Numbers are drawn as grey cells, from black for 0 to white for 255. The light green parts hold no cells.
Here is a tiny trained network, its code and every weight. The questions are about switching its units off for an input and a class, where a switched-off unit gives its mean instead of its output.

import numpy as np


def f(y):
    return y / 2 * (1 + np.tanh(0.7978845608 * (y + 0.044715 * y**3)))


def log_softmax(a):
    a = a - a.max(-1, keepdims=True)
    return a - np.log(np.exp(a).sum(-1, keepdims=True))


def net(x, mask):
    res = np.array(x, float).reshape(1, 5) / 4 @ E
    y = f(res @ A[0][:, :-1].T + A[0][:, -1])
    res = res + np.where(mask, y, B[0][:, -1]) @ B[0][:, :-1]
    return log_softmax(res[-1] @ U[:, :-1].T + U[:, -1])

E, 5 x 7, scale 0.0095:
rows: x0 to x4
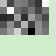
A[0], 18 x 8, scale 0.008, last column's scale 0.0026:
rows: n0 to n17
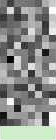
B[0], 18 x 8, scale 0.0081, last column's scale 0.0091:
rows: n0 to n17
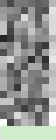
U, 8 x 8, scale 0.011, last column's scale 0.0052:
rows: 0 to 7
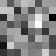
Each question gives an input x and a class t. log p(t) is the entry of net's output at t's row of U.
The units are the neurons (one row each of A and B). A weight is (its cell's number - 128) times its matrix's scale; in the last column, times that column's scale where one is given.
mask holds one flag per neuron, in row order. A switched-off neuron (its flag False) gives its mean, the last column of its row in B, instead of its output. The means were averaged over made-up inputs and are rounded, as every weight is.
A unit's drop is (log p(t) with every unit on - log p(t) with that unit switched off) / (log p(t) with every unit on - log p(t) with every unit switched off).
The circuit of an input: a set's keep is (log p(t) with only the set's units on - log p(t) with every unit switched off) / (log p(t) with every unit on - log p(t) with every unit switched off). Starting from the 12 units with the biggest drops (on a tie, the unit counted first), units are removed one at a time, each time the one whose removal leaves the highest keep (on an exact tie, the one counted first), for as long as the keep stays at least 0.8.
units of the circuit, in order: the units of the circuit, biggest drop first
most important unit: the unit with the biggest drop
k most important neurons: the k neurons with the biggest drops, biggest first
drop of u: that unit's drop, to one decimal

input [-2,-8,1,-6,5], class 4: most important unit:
n8
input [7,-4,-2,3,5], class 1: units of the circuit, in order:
n8, n16
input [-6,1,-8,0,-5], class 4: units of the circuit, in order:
n1, n15
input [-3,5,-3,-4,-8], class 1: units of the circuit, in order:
n14, n16
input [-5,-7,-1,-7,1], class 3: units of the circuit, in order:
n9, n2
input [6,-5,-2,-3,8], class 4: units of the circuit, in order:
n6, n8
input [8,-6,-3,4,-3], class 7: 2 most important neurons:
n5, n17
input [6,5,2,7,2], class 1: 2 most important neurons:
n16, n7
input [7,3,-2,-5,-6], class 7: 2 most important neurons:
n5, n17
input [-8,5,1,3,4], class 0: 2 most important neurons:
n17, n3
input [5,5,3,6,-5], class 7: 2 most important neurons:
n8, n17
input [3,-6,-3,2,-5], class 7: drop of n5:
0.1
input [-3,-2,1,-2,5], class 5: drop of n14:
0.3
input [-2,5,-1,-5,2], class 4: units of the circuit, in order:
n17
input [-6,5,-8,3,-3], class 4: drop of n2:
0.2
